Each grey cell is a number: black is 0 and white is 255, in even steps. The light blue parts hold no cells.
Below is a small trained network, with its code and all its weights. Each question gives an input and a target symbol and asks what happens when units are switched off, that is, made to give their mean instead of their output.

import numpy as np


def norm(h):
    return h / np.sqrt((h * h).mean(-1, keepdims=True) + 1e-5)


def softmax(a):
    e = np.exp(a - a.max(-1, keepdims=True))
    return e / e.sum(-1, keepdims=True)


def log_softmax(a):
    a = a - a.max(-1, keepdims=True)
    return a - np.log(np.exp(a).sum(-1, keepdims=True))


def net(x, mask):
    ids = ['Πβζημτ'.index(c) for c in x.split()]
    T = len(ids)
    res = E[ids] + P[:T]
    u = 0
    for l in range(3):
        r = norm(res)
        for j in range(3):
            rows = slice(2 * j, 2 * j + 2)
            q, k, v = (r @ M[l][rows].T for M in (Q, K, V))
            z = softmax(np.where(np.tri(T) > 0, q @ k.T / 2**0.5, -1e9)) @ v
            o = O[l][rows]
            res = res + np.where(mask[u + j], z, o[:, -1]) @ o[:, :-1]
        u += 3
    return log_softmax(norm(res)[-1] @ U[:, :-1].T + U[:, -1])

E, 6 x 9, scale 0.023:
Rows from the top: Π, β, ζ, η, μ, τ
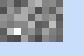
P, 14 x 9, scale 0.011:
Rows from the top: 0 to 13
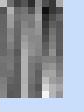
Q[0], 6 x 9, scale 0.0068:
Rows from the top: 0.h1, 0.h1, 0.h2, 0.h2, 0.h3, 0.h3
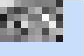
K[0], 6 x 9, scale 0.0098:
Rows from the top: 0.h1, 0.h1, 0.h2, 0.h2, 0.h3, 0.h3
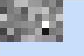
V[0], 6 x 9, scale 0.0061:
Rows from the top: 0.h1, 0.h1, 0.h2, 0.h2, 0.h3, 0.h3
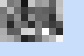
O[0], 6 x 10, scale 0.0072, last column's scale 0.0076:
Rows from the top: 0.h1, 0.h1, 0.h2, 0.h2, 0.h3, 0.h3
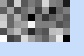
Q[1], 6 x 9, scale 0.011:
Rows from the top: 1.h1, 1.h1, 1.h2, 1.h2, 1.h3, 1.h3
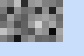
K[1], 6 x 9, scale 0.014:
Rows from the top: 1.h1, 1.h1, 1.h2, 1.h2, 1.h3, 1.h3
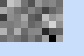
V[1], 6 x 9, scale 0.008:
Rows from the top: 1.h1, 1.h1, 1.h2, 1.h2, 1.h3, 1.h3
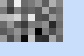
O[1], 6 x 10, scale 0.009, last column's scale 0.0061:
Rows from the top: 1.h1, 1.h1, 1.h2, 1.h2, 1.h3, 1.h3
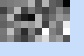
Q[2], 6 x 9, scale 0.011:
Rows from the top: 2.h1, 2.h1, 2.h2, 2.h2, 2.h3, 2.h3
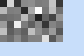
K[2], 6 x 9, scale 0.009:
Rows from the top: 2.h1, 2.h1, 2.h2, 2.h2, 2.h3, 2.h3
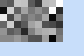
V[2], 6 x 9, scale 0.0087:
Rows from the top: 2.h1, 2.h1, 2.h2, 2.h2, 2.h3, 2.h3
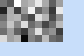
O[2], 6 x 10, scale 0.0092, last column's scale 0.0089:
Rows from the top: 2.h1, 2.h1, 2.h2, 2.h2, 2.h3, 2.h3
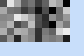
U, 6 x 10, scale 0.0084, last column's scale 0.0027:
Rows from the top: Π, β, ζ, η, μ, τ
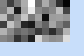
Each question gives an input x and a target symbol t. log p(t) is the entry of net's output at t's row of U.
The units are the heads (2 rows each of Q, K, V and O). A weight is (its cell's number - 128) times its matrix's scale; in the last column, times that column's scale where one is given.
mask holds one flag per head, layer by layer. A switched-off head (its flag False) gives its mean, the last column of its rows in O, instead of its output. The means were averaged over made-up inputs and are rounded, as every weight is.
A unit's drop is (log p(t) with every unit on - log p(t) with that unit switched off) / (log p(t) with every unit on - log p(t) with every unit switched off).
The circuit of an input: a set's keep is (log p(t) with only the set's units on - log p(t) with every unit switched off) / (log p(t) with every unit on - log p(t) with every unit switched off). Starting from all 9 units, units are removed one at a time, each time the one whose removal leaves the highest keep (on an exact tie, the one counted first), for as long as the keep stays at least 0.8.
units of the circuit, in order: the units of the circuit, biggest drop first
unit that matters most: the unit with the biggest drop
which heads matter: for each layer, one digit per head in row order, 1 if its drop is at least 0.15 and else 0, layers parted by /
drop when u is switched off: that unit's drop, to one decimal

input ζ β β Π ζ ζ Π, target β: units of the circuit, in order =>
2.h2, 2.h1, 0.h2
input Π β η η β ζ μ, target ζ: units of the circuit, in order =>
1.h3, 0.h1
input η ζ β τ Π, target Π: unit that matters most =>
1.h2
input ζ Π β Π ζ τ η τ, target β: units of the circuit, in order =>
1.h3, 2.h1, 2.h2
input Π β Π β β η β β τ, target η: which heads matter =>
001 / 000 / 100
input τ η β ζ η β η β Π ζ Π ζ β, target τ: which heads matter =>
011 / 000 / 010
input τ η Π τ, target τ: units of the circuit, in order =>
2.h2, 0.h2
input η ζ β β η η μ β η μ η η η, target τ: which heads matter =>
000 / 000 / 000
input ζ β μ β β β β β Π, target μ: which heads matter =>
000 / 000 / 100
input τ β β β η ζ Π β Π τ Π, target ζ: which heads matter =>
101 / 101 / 001
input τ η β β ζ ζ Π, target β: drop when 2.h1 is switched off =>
0.3
